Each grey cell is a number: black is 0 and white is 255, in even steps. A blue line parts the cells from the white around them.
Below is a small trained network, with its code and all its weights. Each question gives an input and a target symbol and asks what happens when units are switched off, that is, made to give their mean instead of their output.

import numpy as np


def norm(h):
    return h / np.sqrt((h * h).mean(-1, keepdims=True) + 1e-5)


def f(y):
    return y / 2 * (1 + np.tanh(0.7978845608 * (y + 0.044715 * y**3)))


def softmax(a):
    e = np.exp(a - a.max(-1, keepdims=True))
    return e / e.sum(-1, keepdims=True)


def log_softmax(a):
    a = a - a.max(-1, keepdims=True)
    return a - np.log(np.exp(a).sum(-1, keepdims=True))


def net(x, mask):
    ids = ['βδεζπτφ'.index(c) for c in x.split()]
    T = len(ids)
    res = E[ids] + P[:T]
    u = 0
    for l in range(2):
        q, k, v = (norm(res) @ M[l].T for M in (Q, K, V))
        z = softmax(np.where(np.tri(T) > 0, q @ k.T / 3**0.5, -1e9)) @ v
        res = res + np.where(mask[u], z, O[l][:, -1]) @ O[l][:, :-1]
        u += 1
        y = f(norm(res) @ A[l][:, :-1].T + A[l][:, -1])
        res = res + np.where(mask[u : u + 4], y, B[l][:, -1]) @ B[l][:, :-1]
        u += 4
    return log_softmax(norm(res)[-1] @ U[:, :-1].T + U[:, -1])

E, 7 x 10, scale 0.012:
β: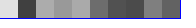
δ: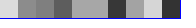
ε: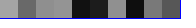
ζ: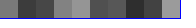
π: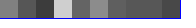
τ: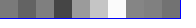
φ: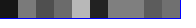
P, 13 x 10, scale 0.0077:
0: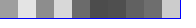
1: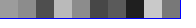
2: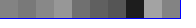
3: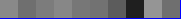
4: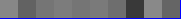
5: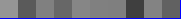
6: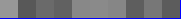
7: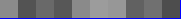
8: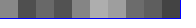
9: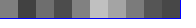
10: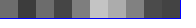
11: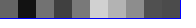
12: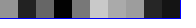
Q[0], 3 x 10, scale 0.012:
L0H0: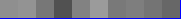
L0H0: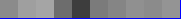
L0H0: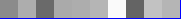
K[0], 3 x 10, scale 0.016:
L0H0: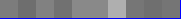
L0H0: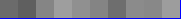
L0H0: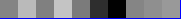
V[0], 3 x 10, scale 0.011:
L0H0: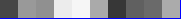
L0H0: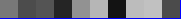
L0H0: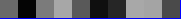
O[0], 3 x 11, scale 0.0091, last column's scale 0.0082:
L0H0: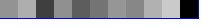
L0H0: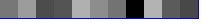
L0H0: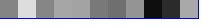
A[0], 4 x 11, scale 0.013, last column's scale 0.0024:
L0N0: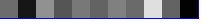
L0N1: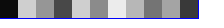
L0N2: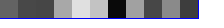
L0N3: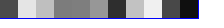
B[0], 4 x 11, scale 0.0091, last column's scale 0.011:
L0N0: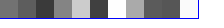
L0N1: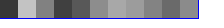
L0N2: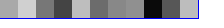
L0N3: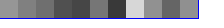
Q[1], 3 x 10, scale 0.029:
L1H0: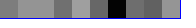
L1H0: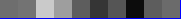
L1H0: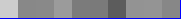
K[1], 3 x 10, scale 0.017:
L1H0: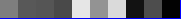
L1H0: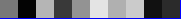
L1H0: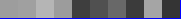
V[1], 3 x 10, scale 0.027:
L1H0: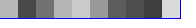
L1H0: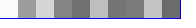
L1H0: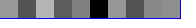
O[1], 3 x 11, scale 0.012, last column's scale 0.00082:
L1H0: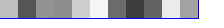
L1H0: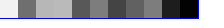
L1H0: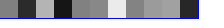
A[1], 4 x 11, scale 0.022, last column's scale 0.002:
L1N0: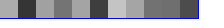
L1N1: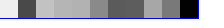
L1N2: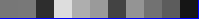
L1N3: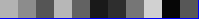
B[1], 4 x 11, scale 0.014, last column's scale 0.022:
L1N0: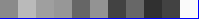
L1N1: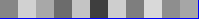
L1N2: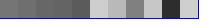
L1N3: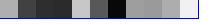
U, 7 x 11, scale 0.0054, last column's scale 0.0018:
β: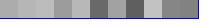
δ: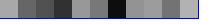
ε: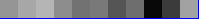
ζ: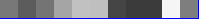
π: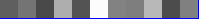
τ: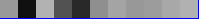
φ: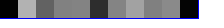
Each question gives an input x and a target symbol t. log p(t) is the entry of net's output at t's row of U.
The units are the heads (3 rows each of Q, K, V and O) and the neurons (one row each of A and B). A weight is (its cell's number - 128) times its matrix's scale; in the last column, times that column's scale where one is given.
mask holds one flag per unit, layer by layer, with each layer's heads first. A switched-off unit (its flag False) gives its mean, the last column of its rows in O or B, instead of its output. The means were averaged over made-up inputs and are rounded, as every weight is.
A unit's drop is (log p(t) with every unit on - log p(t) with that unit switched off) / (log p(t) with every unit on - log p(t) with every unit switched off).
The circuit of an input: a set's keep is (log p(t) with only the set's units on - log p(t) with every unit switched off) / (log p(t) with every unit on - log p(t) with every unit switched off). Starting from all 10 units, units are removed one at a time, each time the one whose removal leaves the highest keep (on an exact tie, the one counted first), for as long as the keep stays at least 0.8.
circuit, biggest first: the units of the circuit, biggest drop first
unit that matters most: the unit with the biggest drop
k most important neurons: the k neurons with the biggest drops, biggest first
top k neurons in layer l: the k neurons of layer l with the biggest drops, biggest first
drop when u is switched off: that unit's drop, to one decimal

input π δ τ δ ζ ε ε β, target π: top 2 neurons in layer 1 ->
(L1N2; L1N3)
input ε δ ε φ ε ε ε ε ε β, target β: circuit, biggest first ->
(L0N0; L1H0; L1N1)
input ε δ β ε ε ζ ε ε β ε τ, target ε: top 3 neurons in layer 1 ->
(L1N3; L1N2; L1N0)
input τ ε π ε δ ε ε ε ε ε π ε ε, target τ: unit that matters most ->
L0H0
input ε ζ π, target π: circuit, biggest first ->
(L0N0; L1N2; L1N3; L1H0)
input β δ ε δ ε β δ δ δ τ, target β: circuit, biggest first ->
(L1H0; L0N0; L1N1)
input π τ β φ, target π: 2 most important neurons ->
(L0N0; L1N2)
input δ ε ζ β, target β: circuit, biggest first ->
(L0N0; L1N1)
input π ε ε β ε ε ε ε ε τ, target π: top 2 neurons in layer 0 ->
(L0N0; L0N2)
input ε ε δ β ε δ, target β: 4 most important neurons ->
(L0N0; L0N3; L1N1; L1N3)
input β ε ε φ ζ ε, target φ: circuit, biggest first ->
(L1H0; L0H0)
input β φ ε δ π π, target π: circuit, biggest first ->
(L1N2; L1H0; L0N0)
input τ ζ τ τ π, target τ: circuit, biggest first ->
(L1H0; L0H0)
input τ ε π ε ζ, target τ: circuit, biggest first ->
(L0H0)
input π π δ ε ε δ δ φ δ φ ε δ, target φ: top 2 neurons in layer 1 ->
(L1N3; L1N0)
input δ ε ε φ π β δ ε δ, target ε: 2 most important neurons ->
(L0N3; L1N3)
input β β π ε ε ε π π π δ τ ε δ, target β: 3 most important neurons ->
(L1N1; L0N0; L1N3)
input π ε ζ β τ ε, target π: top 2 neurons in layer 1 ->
(L1N2; L1N3)
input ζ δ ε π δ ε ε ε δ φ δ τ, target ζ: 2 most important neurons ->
(L0N0; L1N2)
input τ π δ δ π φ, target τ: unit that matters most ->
L0H0
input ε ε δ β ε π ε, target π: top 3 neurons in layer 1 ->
(L1N2; L1N3; L1N0)
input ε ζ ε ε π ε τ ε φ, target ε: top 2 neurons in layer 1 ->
(L1N0; L1N3)
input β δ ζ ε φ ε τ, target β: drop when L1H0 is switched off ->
0.8
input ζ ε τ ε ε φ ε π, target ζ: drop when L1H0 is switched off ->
1.0
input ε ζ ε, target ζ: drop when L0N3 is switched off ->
0.0
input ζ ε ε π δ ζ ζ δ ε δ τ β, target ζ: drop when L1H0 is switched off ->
1.0
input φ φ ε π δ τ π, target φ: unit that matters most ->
L1H0
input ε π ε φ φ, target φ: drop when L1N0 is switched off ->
0.1
